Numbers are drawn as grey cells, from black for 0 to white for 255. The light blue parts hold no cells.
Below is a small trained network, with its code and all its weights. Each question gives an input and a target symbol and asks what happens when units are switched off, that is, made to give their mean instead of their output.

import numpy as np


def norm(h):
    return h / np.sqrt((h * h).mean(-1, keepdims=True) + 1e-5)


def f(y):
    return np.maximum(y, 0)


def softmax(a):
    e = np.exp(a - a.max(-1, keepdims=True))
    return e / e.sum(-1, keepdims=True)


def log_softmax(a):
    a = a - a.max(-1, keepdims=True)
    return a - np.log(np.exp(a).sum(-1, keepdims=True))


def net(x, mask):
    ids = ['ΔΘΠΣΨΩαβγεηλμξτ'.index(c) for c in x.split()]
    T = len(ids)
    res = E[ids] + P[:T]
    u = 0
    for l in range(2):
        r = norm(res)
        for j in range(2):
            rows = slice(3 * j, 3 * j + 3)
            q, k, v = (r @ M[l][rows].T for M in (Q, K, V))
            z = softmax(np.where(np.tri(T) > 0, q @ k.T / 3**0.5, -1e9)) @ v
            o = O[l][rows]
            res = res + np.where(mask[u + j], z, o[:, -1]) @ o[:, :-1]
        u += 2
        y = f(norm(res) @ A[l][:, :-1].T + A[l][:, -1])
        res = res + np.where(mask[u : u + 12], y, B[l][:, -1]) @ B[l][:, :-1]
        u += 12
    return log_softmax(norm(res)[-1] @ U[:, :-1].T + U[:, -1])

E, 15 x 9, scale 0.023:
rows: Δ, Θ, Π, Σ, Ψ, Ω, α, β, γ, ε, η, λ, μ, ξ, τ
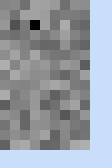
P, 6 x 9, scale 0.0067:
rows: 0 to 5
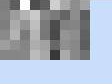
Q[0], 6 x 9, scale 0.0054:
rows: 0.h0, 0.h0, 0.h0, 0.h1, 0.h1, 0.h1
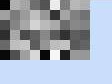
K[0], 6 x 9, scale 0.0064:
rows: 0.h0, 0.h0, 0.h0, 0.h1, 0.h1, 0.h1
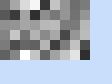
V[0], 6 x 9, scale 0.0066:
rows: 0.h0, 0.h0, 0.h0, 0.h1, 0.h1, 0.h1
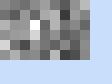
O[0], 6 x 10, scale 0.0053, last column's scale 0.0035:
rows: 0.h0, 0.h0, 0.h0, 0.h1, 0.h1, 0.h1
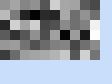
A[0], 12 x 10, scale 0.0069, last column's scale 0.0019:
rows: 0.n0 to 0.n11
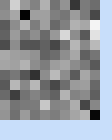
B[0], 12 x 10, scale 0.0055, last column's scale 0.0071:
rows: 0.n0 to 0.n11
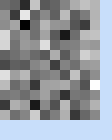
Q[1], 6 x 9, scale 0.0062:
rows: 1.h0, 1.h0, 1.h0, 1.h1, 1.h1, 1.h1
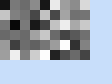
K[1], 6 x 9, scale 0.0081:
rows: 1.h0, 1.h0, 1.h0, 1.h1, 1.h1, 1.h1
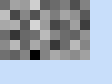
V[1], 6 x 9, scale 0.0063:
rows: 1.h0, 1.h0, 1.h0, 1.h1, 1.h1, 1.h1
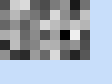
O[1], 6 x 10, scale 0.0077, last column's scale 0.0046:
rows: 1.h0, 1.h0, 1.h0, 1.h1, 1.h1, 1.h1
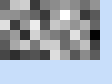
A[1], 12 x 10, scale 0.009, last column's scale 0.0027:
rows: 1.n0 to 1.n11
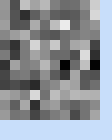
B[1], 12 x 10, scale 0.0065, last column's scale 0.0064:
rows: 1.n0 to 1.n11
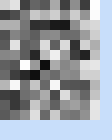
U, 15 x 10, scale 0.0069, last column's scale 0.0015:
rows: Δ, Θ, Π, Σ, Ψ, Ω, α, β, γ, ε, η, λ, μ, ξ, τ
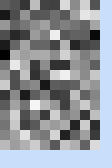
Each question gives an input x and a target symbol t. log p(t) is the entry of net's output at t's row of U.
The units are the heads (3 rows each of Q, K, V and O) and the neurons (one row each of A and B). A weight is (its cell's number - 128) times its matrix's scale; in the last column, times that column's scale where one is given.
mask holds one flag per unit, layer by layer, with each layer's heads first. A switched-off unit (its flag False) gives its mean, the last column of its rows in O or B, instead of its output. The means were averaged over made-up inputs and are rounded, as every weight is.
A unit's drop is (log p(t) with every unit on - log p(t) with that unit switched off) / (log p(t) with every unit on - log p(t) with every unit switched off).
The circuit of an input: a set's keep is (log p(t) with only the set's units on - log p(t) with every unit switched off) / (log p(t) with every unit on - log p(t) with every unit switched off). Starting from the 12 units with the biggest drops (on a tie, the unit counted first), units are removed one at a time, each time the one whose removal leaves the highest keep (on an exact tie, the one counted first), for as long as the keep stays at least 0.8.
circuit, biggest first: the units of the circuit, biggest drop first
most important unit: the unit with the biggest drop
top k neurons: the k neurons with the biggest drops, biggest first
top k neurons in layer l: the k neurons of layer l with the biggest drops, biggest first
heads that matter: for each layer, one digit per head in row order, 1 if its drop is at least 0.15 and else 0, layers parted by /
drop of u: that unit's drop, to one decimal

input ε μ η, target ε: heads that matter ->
00 / 11
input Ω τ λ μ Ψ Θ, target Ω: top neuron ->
(0.n1)
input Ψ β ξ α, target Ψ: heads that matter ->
11 / 01
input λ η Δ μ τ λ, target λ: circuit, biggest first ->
(1.h0; 0.h0; 0.h1)
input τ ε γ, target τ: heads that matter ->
00 / 11
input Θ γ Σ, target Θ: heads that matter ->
11 / 10
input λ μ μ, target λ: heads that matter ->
10 / 11
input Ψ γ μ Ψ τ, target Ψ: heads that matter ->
11 / 01
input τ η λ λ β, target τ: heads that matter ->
00 / 11
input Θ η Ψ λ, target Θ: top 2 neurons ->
(1.n6; 1.n7)
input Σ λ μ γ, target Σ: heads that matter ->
01 / 11
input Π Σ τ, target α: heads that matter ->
01 / 01
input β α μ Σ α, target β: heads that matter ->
11 / 11
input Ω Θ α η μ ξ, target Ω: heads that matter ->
11 / 11
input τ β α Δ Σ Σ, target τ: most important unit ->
0.h0
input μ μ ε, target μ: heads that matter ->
00 / 11
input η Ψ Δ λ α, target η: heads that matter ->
00 / 11
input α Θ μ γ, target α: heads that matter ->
00 / 01
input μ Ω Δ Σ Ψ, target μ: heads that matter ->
10 / 11
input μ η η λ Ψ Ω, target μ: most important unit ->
1.h0
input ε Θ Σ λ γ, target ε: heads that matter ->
10 / 11
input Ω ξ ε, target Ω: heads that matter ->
10 / 01
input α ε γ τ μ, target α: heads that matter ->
00 / 01
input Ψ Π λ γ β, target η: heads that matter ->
11 / 01
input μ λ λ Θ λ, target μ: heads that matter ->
00 / 11
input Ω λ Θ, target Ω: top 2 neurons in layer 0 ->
(0.n1; 0.n10)
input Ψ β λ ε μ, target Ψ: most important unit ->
0.h1
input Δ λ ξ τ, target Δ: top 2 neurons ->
(0.n4; 1.n9)
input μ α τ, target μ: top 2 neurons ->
(0.n2; 1.n4)
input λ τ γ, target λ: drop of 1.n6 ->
0.0
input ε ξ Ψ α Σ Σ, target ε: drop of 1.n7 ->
0.1
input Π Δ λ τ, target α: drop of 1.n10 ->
0.2
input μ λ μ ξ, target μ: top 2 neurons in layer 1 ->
(1.n4; 1.n2)
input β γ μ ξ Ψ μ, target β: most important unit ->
0.h0
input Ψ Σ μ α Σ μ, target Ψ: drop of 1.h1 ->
0.4
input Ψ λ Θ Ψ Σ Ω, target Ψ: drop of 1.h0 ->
0.2
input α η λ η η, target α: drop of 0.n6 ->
0.1
